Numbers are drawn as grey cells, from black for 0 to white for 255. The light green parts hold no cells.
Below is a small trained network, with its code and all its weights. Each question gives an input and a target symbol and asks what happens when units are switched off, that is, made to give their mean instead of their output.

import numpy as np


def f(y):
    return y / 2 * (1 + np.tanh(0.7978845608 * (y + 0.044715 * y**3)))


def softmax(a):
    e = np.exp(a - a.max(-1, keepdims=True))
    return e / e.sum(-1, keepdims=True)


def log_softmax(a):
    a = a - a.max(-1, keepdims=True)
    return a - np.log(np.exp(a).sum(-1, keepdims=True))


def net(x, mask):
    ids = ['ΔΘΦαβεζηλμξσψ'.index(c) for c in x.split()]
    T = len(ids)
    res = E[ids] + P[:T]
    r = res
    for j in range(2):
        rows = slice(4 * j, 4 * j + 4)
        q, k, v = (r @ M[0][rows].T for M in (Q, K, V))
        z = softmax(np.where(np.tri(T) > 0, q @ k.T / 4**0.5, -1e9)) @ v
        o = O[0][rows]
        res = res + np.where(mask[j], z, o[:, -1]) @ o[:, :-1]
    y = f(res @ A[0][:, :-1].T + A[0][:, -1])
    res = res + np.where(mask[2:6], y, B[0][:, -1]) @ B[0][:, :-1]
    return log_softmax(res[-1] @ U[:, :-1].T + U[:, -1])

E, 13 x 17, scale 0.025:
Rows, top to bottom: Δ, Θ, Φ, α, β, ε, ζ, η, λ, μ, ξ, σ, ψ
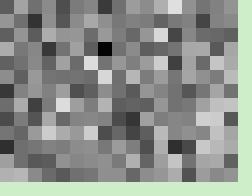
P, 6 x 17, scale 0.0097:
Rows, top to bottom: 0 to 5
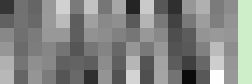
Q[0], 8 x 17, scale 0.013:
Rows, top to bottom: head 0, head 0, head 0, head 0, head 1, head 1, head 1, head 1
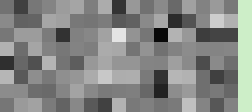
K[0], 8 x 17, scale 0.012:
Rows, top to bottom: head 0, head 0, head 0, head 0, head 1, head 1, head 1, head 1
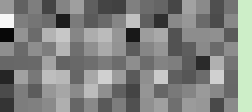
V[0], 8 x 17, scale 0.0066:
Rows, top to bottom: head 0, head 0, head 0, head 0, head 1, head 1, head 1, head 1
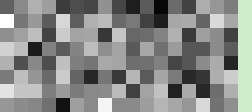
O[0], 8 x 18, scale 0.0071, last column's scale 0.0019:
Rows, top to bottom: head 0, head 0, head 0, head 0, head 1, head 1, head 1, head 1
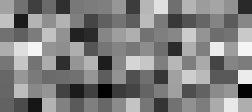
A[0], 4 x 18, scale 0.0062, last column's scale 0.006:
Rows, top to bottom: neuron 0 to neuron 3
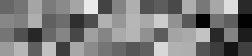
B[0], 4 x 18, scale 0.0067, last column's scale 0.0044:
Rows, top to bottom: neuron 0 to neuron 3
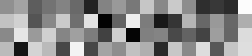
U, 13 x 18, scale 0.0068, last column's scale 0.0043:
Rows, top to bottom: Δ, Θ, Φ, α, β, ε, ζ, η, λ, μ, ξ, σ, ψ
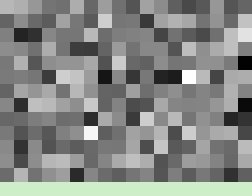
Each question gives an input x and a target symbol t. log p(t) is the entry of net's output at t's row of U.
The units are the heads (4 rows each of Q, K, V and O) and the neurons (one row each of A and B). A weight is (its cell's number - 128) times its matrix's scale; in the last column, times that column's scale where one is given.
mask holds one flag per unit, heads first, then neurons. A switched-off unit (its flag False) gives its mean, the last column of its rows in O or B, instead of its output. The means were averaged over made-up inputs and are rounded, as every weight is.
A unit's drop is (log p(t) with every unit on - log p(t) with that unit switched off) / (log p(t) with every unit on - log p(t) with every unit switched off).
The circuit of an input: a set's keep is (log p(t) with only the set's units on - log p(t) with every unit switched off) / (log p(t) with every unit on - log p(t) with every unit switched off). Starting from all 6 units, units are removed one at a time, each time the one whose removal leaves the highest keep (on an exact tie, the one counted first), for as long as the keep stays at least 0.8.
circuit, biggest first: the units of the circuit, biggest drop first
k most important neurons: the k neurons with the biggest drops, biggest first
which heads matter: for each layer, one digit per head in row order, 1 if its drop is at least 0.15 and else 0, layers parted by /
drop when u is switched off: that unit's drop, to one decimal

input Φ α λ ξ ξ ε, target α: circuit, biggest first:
[head 1; neuron 2]
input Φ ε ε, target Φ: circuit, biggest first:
[head 0]
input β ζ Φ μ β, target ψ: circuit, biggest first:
[head 1; head 0]
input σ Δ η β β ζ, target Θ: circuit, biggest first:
[head 0; head 1]
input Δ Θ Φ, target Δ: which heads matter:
10
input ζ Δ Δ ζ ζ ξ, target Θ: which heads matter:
11
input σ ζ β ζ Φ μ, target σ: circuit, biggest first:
[head 1; head 0]
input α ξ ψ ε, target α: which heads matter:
01
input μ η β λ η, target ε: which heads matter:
01
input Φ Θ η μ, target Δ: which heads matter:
10
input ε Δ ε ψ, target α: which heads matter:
11
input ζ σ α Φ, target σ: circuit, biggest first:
[neuron 3; neuron 1; head 0; head 1]
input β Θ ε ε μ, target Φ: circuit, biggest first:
[head 0; head 1]
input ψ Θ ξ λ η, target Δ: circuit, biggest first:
[head 0]
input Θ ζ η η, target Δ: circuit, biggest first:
[head 0; head 1]
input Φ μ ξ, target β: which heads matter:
10
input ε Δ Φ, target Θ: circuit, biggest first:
[head 1; head 0]
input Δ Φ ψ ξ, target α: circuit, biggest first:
[head 0; head 1]
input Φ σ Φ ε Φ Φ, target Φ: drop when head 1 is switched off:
0.2
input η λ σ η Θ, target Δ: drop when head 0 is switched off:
1.1
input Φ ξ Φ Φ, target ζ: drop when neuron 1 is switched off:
0.0
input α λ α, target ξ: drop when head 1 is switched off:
1.0
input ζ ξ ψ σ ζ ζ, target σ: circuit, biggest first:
[head 1]
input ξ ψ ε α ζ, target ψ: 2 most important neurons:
[neuron 1; neuron 3]
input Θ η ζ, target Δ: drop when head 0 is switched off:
0.8
